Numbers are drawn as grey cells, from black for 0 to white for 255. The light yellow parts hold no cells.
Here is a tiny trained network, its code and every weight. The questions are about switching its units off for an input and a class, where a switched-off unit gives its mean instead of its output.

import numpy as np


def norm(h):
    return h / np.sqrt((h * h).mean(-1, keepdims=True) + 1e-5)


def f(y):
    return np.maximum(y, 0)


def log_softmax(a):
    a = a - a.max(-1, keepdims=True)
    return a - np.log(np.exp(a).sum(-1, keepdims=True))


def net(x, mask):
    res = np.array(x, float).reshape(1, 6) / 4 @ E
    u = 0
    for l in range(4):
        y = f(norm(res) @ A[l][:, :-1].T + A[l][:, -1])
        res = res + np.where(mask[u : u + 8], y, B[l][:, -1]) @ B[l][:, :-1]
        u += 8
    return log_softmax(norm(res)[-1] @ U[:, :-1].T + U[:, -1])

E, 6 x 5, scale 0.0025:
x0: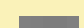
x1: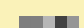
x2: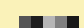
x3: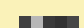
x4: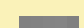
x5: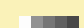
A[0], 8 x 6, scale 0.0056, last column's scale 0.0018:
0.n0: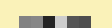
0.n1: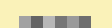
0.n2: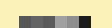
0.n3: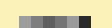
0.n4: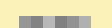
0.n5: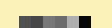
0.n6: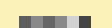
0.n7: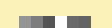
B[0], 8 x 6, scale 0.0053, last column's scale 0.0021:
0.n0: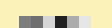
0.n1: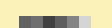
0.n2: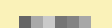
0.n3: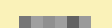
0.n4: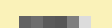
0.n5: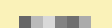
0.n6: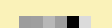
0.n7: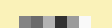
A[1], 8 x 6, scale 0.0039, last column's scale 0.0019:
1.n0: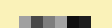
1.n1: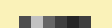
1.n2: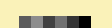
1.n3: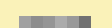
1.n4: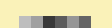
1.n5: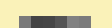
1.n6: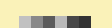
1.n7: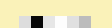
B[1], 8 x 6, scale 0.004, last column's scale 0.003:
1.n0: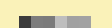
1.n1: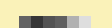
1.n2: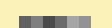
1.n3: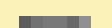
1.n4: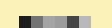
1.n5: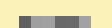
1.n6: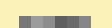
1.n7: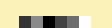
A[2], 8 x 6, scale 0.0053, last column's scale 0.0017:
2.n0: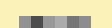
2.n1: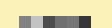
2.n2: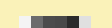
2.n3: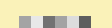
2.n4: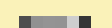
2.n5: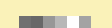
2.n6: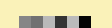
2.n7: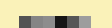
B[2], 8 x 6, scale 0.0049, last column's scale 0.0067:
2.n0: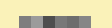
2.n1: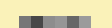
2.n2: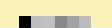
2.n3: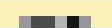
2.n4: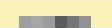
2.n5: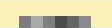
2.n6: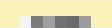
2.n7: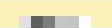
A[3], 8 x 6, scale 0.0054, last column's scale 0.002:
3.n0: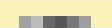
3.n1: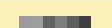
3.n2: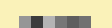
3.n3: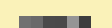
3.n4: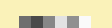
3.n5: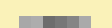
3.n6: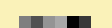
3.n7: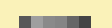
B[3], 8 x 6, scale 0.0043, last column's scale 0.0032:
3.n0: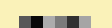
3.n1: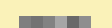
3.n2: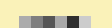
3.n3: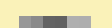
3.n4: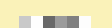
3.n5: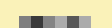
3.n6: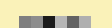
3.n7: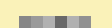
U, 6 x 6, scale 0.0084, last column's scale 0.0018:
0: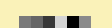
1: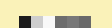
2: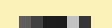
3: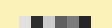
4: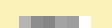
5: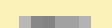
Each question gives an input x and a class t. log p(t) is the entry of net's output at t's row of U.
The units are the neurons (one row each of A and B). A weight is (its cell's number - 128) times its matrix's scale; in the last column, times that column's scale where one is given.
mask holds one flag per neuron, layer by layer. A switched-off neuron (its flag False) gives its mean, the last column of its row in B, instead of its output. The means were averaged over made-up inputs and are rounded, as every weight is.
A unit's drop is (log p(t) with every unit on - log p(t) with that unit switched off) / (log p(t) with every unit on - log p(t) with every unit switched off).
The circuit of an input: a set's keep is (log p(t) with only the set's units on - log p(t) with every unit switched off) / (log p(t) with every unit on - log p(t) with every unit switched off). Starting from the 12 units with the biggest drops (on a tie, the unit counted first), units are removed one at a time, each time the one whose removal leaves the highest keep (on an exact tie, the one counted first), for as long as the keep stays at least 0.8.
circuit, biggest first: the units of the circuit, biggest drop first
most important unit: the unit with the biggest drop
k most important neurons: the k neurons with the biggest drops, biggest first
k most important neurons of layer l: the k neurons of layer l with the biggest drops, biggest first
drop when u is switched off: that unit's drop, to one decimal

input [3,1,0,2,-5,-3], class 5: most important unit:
2.n2
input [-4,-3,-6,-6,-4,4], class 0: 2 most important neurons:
[2.n3, 1.n1]
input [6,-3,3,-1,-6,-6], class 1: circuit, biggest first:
[0.n2, 0.n5]
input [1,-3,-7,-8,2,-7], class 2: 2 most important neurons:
[1.n7, 2.n7]
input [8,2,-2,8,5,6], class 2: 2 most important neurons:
[1.n1, 0.n6]
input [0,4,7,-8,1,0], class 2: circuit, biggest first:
[1.n7, 0.n6]
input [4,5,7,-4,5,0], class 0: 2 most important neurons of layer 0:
[0.n0, 0.n7]
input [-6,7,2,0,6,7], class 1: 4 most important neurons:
[2.n2, 0.n0, 0.n7, 2.n3]
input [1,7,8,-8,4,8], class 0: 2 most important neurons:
[0.n0, 0.n7]
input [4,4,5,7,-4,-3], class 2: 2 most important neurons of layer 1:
[1.n1, 1.n2]
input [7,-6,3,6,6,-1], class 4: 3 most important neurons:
[2.n7, 1.n7, 0.n0]
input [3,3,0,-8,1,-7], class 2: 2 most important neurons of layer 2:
[2.n2, 2.n5]
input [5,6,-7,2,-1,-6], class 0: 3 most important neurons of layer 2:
[2.n3, 2.n2, 2.n7]
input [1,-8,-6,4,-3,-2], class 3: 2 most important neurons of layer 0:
[0.n0, 0.n7]
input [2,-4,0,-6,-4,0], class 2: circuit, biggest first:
[1.n7]
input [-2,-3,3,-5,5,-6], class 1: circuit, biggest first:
[2.n7, 2.n5]
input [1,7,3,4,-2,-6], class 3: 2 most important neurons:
[2.n2, 1.n7]
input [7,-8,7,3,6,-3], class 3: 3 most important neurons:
[0.n0, 0.n7, 0.n6]
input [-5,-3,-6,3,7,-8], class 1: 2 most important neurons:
[2.n7, 0.n2]
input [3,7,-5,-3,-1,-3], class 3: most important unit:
0.n4
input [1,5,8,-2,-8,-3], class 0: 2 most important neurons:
[0.n0, 0.n7]
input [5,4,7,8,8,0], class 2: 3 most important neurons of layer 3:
[3.n3, 3.n5, 3.n0]
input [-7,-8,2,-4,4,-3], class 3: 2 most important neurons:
[0.n7, 0.n0]
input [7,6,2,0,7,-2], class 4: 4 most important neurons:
[2.n7, 0.n0, 0.n7, 3.n0]
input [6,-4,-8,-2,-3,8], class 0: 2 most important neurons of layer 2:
[2.n3, 2.n7]
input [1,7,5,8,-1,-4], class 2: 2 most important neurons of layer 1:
[1.n1, 1.n2]
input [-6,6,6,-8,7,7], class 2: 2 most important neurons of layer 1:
[1.n7, 1.n4]
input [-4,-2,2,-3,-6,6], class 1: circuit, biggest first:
[2.n2]
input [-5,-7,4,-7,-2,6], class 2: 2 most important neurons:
[1.n7, 0.n6]
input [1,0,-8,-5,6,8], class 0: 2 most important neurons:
[2.n3, 2.n7]
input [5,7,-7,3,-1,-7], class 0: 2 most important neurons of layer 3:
[3.n5, 3.n0]
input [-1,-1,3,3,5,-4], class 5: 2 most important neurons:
[2.n2, 3.n4]
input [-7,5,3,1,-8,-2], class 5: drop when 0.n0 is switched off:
0.2
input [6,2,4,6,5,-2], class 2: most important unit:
1.n1
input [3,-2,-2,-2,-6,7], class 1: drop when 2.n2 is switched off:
1.0
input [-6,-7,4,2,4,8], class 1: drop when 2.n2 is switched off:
1.0
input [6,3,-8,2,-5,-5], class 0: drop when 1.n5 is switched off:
0.0
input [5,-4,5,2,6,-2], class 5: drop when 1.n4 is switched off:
0.1
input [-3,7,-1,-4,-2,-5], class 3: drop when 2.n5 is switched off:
0.3
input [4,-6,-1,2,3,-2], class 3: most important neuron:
[0.n0]
